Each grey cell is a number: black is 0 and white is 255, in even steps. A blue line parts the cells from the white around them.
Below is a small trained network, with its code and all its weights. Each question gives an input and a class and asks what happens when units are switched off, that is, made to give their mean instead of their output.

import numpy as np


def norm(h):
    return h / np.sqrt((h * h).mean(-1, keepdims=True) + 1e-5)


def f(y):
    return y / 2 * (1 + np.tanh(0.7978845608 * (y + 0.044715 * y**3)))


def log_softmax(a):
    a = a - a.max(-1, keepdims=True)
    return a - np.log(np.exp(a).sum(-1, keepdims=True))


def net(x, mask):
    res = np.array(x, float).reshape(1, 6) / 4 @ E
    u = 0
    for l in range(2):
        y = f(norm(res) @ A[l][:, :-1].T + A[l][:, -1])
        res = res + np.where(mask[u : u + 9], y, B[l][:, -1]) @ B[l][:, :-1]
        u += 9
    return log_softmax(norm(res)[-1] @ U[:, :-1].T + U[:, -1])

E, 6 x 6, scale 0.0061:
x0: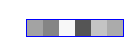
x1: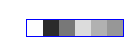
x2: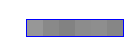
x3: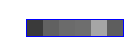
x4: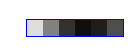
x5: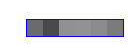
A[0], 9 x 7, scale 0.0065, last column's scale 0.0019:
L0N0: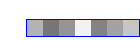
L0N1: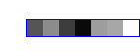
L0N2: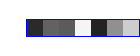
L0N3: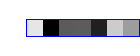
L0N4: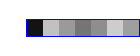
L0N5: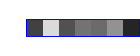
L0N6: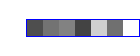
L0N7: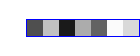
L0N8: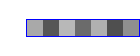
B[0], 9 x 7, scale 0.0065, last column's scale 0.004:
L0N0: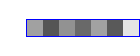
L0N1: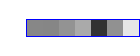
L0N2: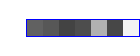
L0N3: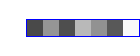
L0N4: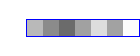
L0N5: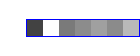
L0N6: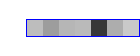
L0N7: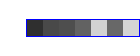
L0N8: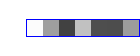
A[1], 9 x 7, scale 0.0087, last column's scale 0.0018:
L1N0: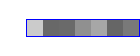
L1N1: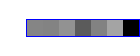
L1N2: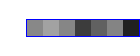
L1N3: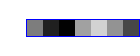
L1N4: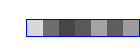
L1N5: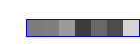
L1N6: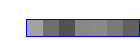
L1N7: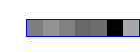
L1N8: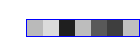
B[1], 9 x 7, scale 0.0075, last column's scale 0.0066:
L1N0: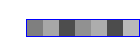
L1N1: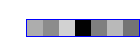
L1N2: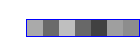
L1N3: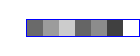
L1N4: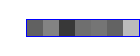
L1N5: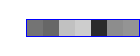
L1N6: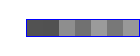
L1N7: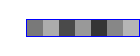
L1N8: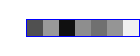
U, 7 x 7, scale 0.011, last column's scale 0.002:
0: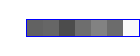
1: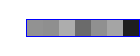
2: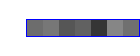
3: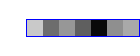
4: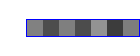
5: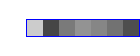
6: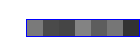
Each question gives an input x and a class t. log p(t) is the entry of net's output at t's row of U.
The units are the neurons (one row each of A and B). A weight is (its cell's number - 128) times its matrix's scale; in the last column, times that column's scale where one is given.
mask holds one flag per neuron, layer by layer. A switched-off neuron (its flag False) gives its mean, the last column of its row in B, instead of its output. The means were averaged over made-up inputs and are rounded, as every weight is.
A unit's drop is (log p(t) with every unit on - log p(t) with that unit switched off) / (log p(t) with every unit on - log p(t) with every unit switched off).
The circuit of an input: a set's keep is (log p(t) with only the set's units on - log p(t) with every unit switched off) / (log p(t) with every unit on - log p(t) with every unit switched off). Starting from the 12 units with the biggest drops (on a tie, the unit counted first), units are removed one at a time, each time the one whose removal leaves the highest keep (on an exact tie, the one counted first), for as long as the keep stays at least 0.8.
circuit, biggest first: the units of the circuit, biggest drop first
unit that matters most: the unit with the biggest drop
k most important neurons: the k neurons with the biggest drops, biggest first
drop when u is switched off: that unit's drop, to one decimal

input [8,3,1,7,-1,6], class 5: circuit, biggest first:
L0N8, L0N6
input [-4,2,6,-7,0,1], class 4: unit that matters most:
L1N3
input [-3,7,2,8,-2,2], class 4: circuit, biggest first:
L1N3, L1N8
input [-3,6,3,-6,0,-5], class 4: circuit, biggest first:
L1N3, L0N0, L0N6
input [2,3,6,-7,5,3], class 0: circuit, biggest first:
L0N3, L1N8
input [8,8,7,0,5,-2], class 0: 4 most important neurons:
L0N3, L1N4, L1N0, L0N8
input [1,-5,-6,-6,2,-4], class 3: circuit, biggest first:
L1N2, L1N5
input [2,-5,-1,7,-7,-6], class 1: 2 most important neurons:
L1N8, L0N6
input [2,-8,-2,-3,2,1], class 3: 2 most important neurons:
L0N3, L1N2
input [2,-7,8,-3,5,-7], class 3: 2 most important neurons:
L1N2, L0N3
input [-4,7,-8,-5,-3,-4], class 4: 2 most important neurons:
L1N3, L0N0
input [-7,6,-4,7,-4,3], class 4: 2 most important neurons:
L1N3, L1N8
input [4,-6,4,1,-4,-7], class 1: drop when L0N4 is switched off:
0.1
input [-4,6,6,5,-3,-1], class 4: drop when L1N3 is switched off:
0.3
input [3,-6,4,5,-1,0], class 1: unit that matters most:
L0N4
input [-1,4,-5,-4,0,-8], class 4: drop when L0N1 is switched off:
0.2
